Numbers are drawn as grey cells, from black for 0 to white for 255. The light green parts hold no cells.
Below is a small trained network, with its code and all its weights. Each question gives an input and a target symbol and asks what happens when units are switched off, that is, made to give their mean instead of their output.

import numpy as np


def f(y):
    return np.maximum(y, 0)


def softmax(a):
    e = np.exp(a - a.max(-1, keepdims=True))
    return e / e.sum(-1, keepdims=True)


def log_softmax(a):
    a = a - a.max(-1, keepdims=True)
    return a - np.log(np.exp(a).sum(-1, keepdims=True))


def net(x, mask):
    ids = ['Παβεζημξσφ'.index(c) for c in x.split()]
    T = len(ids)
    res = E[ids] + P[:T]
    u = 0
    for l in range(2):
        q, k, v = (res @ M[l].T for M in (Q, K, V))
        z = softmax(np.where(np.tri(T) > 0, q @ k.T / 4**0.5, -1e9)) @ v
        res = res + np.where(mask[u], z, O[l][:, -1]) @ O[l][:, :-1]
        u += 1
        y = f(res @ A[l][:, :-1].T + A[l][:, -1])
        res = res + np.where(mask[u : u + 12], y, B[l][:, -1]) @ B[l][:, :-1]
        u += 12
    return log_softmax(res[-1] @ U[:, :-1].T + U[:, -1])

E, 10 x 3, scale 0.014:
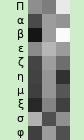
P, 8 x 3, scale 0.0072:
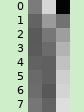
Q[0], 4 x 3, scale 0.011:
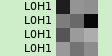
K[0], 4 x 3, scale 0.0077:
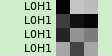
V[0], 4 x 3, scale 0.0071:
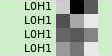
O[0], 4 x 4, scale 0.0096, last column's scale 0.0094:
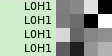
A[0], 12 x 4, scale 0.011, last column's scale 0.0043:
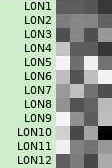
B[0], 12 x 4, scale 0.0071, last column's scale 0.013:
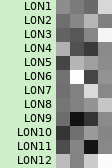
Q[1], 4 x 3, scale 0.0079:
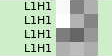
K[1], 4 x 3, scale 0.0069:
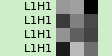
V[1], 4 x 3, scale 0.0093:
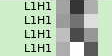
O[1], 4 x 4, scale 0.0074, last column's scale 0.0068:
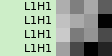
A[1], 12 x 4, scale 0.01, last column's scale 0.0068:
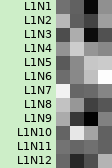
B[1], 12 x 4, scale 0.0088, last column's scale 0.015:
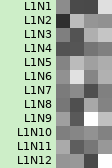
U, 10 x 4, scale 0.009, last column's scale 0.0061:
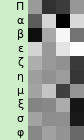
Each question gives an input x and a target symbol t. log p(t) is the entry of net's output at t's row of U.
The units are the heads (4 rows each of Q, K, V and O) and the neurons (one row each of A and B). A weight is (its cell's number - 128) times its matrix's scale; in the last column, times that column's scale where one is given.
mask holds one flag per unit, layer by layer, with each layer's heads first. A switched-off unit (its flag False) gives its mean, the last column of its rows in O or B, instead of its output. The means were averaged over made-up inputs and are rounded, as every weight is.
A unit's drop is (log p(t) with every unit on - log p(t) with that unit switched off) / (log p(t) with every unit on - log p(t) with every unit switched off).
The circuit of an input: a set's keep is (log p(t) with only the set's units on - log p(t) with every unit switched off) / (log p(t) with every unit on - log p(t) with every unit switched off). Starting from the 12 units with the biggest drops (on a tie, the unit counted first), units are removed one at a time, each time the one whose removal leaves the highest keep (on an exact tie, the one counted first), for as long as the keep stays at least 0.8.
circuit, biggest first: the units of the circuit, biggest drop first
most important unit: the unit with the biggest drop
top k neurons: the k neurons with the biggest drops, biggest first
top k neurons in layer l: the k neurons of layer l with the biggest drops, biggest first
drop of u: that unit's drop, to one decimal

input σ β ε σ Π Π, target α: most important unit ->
L0N6
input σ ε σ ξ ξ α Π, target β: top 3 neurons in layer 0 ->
[L0N1, L0N5, L0N9]
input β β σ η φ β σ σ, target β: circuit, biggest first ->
[L0H1, L0N5, L0N10]
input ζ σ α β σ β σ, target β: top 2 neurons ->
[L0N5, L0N10]
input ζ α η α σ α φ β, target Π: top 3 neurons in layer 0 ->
[L0N7, L0N3, L0N1]
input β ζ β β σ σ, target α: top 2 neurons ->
[L0N6, L1N9]
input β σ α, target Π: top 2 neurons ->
[L0N6, L1N1]
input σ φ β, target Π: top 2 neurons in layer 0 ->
[L0N7, L0N1]
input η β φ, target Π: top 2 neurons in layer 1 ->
[L1N1, L1N6]
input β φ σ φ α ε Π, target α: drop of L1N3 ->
0.2
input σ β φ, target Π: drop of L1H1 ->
0.1
